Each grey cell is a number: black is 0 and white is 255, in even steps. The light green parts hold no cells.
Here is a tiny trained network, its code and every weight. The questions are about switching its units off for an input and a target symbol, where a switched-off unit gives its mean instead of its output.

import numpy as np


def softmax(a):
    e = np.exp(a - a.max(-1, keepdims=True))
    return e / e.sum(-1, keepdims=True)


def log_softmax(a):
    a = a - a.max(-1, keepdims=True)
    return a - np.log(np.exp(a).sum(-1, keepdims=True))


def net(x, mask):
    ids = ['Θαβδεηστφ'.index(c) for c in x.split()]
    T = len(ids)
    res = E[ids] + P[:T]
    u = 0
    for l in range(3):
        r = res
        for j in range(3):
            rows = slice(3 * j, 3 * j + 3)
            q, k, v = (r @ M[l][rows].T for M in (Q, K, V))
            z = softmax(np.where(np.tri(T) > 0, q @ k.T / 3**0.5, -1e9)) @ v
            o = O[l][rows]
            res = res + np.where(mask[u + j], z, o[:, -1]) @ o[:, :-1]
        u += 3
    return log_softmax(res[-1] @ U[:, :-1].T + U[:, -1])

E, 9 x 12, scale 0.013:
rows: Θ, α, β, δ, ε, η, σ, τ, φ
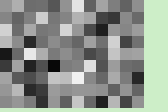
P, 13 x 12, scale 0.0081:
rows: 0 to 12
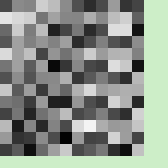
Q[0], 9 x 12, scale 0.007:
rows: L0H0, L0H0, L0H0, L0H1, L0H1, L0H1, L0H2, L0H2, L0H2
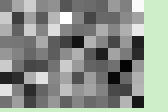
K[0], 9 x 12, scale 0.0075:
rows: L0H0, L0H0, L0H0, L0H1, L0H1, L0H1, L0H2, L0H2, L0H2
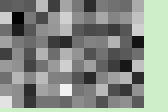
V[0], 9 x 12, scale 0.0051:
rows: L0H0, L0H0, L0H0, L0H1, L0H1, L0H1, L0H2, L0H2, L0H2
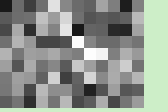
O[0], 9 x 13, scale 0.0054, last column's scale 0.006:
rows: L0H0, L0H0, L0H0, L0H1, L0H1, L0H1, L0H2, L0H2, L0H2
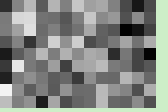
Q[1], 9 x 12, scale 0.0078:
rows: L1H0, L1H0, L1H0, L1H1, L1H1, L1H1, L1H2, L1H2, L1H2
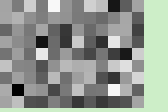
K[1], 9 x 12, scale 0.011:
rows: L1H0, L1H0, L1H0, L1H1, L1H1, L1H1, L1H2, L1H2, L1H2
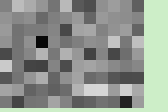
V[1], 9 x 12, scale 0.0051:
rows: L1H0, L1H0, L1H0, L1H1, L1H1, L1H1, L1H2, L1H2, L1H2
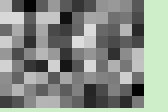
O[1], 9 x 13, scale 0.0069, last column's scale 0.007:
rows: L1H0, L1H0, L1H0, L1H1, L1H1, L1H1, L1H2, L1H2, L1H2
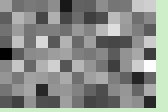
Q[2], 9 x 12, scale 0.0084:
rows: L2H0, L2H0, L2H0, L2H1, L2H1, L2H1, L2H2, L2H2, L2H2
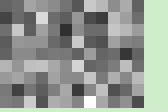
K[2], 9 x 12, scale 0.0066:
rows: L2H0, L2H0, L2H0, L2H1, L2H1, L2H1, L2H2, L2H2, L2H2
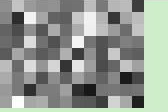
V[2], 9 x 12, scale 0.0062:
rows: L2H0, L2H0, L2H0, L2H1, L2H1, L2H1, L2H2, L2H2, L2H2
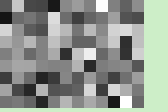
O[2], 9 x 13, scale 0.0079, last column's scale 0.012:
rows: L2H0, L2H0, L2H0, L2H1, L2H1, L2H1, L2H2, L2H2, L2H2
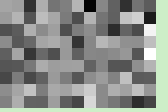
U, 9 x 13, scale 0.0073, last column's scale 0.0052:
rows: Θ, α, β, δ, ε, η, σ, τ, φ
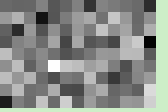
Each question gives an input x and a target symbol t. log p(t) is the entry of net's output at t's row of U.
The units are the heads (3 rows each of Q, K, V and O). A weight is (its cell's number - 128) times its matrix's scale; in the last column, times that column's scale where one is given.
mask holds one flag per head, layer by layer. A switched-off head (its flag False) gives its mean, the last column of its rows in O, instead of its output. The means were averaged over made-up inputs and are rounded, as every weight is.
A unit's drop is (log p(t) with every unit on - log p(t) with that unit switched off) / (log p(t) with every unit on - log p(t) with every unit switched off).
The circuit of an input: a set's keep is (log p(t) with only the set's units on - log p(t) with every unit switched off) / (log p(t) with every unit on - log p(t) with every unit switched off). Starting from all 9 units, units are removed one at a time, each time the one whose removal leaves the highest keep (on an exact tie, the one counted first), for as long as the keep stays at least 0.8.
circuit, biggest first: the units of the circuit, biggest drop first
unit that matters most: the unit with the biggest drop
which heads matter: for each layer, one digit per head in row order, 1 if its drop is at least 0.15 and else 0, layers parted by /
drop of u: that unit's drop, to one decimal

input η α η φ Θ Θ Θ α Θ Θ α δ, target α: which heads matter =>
010 / 100 / 111
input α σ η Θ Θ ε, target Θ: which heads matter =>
000 / 000 / 100
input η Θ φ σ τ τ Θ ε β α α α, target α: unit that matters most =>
L2H1
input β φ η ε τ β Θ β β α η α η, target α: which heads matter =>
000 / 000 / 011
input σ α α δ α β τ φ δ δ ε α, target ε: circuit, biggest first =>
(L2H0; L0H0; L0H1)
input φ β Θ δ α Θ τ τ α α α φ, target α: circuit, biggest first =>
(L2H1; L2H2)
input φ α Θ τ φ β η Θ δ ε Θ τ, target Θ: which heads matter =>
000 / 000 / 100
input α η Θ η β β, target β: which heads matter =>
000 / 000 / 100
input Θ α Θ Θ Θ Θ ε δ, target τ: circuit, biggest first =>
(L1H2; L1H1; L2H1; L2H0)
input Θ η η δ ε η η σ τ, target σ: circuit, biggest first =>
(L2H2; L2H0; L0H0; L1H0)
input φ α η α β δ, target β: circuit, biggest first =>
(L2H0; L0H0; L1H1; L1H0)
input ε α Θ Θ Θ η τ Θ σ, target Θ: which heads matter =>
100 / 000 / 100
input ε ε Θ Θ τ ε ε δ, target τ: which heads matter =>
000 / 111 / 110
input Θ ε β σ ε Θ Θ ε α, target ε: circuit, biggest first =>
(L2H0; L0H0; L0H2; L1H0)
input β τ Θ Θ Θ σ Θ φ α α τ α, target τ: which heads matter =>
000 / 000 / 001
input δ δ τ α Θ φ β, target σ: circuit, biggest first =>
(L0H0)
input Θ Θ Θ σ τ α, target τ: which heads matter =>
000 / 001 / 001
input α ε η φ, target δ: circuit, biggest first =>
(L2H1; L1H2; L1H1)
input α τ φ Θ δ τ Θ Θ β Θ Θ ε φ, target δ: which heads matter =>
000 / 011 / 000
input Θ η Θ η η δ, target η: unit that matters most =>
L2H2
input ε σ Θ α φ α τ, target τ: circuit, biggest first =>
(L2H2; L0H2; L1H2)
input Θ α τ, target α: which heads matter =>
000 / 000 / 100
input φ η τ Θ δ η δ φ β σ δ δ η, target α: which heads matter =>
000 / 000 / 011
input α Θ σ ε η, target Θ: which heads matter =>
100 / 100 / 101
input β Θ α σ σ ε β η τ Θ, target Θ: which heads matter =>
100 / 000 / 100
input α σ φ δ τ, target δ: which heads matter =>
101 / 010 / 000
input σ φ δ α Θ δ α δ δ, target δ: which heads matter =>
001 / 110 / 101
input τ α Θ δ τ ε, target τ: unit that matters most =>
L2H2
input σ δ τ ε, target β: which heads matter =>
000 / 010 / 000
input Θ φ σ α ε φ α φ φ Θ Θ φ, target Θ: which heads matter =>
000 / 000 / 100
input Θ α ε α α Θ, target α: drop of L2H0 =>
0.3
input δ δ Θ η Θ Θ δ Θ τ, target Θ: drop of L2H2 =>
0.1
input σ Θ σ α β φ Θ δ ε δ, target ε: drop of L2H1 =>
0.3
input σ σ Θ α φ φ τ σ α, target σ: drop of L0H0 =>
0.2
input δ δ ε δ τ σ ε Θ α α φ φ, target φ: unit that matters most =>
L0H2
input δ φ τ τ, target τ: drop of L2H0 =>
0.2
